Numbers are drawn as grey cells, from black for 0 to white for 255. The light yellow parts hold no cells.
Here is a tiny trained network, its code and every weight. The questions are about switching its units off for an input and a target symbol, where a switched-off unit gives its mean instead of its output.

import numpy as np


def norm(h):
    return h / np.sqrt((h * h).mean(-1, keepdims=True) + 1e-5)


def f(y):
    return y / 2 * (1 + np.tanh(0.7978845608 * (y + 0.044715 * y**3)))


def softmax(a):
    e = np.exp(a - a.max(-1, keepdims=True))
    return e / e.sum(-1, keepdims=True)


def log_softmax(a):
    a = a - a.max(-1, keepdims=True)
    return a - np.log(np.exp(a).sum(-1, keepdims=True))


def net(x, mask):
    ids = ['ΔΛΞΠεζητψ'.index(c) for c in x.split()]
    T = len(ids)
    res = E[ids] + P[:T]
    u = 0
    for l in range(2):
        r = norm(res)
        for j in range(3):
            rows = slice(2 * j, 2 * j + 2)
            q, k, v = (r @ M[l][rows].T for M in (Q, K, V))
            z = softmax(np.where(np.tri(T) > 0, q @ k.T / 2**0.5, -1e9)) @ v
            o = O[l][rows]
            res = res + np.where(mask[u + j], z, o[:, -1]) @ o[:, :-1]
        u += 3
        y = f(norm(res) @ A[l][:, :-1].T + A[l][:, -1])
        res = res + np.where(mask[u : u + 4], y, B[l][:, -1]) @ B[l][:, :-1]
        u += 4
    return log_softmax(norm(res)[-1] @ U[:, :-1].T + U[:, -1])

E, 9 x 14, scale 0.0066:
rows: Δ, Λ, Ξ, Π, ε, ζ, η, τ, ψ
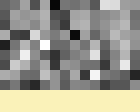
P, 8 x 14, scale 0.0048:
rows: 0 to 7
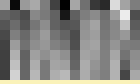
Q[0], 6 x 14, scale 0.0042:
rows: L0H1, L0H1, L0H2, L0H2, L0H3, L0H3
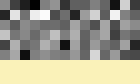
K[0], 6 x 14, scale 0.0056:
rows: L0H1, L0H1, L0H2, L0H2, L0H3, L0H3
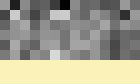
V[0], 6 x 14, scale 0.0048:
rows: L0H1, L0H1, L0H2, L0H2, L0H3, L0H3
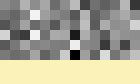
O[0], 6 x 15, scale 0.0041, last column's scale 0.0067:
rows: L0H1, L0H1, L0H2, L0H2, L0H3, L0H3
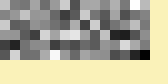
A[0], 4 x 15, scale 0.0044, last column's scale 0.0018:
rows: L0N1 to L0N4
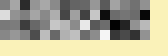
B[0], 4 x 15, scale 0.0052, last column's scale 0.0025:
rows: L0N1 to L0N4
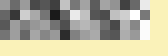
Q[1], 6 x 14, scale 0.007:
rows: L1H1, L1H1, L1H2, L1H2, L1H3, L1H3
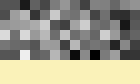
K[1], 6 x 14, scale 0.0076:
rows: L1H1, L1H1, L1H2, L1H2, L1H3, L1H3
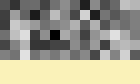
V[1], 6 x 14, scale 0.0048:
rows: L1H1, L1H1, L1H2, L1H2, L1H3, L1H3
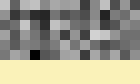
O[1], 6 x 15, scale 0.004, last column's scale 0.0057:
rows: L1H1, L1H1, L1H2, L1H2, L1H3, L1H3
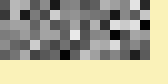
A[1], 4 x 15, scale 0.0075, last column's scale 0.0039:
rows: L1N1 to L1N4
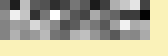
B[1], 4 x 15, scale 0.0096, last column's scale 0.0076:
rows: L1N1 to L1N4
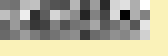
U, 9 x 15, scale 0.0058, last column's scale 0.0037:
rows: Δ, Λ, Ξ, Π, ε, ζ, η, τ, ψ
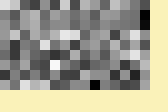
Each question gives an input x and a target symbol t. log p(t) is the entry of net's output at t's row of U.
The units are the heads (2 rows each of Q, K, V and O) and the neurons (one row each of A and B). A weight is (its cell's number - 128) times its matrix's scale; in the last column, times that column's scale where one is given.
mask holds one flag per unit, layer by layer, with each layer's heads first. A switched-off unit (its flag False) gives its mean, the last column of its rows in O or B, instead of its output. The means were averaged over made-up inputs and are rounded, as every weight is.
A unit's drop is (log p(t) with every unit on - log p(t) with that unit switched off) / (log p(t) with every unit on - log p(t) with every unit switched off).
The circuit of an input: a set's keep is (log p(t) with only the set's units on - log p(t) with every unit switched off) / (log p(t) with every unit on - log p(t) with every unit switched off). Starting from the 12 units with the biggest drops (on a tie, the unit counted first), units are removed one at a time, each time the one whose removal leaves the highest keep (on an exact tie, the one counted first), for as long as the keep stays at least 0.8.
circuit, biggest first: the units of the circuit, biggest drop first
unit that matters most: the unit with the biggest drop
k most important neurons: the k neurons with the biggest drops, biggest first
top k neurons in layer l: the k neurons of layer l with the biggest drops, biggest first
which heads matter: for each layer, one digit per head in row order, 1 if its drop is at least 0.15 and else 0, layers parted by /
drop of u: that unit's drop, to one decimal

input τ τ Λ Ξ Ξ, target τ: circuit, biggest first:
L1N1
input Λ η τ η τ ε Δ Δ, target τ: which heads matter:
001 / 100
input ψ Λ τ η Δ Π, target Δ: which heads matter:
111 / 111
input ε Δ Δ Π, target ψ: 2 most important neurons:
L0N1, L1N1
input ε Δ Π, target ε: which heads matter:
111 / 101
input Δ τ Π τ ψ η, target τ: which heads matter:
100 / 010
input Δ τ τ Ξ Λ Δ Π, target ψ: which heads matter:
111 / 100
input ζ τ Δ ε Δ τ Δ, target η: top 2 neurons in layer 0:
L0N2, L0N3
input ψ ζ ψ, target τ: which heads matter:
000 / 100
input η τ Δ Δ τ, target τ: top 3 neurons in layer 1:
L1N1, L1N4, L1N2
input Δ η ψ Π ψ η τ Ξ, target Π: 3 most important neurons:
L0N3, L0N4, L1N1
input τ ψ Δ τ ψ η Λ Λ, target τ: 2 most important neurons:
L1N1, L0N2
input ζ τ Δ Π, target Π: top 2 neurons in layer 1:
L1N1, L1N4
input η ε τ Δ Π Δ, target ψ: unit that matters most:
L0H1
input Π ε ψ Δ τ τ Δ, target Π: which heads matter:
000 / 000
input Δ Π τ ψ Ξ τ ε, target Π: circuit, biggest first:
L0H3, L1N1, L1H3
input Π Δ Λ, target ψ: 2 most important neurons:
L1N1, L1N3
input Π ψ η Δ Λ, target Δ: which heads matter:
010 / 111
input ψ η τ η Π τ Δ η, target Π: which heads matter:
010 / 000
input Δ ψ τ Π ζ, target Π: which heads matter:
010 / 001
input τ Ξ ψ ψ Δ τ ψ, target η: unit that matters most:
L1H1
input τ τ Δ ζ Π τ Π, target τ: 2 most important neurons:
L0N3, L0N4
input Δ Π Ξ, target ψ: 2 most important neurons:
L1N1, L1N3
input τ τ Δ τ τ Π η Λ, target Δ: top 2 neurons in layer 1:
L1N1, L1N3
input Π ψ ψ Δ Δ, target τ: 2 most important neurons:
L0N4, L1N1
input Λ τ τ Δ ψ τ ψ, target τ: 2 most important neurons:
L1N1, L1N4
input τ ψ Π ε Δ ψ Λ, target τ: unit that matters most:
L0H1
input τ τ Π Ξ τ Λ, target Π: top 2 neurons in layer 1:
L1N1, L1N3
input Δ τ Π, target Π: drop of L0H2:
0.3
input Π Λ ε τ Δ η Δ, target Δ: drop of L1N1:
0.2
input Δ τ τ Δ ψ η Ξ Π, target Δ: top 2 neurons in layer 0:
L0N1, L0N4
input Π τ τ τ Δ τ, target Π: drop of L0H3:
1.3
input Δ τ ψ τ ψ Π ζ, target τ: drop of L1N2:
0.0
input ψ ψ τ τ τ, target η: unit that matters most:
L0H2
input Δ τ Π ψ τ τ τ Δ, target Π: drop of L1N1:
0.1
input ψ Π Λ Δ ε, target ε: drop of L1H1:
0.4
